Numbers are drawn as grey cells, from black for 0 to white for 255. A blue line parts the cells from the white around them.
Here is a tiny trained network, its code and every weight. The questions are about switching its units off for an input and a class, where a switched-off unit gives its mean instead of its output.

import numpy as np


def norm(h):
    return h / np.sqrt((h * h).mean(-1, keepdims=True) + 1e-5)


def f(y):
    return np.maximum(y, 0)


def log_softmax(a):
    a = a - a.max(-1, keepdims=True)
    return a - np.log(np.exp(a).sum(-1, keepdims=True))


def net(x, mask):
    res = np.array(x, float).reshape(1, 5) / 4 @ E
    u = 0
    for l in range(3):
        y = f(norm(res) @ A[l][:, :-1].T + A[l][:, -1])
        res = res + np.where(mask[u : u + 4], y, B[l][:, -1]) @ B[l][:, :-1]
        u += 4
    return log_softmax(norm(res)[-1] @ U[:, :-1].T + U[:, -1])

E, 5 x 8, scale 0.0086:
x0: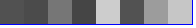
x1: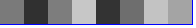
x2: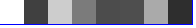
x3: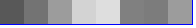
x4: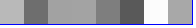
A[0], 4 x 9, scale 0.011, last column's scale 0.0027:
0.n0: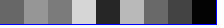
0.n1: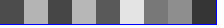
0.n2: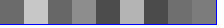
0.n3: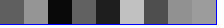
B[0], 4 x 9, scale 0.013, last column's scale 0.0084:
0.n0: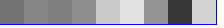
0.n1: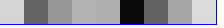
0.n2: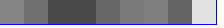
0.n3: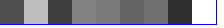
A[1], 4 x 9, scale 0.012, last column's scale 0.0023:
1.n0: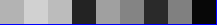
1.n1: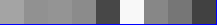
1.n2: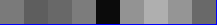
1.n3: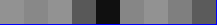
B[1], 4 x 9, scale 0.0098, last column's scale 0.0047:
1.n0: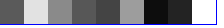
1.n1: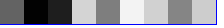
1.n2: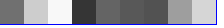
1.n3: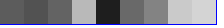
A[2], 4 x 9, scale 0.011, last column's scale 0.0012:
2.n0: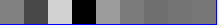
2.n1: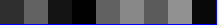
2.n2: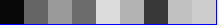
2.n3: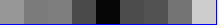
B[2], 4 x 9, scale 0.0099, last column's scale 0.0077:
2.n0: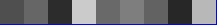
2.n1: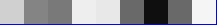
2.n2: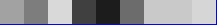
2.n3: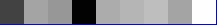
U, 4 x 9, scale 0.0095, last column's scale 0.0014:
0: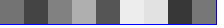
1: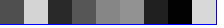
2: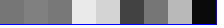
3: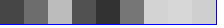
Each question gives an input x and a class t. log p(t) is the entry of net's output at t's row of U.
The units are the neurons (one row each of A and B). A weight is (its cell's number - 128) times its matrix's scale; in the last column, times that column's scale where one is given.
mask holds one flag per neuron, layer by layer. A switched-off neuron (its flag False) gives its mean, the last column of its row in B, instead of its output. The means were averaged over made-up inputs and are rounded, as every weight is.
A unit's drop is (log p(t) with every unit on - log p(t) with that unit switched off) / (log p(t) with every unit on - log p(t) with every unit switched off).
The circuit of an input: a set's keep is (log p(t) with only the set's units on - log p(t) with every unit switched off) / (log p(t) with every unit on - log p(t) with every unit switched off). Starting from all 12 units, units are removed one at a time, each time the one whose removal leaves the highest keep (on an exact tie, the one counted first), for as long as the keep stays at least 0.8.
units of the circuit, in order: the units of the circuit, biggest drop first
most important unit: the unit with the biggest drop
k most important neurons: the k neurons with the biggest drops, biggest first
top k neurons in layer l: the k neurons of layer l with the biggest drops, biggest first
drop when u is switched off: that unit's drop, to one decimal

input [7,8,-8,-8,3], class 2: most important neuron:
[2.n1]
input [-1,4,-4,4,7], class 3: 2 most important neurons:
[2.n1 0.n3]
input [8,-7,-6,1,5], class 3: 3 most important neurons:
[2.n2 0.n2 0.n3]
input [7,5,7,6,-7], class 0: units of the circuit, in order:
[0.n1 0.n3]
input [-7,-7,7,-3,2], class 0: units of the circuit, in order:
[1.n1 0.n3]
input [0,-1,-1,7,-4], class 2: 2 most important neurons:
[0.n1 2.n3]
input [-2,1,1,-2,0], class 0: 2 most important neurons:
[0.n0 1.n1]
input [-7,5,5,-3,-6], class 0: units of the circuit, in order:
[0.n0 1.n1]
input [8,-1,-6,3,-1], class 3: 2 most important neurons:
[2.n2 0.n2]
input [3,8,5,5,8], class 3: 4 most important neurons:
[2.n1 0.n0 0.n1 1.n2]
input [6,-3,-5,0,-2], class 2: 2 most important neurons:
[2.n1 2.n2]
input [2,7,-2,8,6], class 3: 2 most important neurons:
[0.n1 2.n1]
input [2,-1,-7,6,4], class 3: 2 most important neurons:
[2.n2 2.n1]
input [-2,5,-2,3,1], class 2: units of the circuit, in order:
[0.n1]
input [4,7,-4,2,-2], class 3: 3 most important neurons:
[0.n2 2.n2 2.n1]
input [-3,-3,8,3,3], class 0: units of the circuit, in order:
[0.n1 0.n3]
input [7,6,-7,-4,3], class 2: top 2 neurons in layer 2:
[2.n1 2.n3]
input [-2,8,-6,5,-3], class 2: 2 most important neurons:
[0.n1 1.n0]
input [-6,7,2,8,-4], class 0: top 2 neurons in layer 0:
[0.n0 0.n3]
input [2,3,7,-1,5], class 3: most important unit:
0.n0
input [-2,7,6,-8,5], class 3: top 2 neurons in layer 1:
[1.n2 1.n3]
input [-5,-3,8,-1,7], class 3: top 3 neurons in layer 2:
[2.n1 2.n0 2.n3]
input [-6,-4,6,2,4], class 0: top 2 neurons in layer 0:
[0.n1 0.n3]
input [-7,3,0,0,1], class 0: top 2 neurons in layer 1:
[1.n1 1.n0]
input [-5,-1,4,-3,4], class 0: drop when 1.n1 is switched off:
0.1
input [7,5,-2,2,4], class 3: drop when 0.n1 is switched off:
0.2
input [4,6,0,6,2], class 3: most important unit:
0.n1
